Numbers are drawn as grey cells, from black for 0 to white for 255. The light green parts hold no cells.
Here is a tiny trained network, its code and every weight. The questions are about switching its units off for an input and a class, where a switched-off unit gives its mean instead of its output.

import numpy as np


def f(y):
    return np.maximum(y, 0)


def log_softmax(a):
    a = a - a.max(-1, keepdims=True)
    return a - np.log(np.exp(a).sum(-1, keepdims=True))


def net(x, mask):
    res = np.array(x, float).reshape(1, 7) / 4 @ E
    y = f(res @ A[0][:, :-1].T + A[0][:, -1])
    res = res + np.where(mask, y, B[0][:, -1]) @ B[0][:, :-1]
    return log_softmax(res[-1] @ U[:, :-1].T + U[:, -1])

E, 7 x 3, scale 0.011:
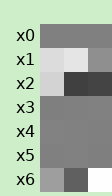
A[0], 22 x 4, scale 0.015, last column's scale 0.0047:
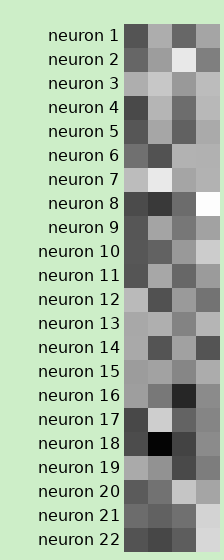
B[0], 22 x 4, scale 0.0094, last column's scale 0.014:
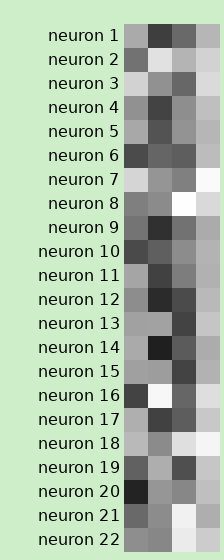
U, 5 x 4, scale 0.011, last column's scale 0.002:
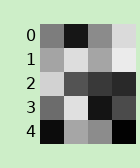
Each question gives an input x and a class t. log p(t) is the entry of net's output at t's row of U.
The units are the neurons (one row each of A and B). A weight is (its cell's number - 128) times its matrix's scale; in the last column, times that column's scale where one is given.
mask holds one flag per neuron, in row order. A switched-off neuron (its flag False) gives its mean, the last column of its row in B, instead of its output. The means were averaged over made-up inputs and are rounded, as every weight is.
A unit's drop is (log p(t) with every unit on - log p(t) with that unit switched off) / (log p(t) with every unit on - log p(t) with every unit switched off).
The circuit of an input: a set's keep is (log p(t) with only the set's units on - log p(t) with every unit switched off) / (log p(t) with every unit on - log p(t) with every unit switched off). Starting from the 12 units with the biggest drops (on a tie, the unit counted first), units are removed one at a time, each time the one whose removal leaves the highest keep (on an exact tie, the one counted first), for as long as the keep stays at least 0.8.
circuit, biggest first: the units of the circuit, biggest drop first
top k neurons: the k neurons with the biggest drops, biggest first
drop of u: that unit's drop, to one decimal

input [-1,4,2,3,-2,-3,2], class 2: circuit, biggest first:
neuron 16; neuron 8
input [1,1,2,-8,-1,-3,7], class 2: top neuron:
neuron 8
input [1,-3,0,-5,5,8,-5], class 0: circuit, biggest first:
neuron 2; neuron 7
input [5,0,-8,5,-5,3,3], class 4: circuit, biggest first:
neuron 20; neuron 18
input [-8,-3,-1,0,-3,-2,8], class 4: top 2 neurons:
neuron 2; neuron 20
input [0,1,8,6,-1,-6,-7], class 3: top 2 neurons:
neuron 16; neuron 19
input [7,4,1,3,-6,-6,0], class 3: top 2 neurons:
neuron 18; neuron 8
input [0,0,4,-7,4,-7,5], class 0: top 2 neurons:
neuron 7; neuron 3
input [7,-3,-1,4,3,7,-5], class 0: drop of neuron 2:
0.1
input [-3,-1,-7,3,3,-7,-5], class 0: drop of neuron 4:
0.0
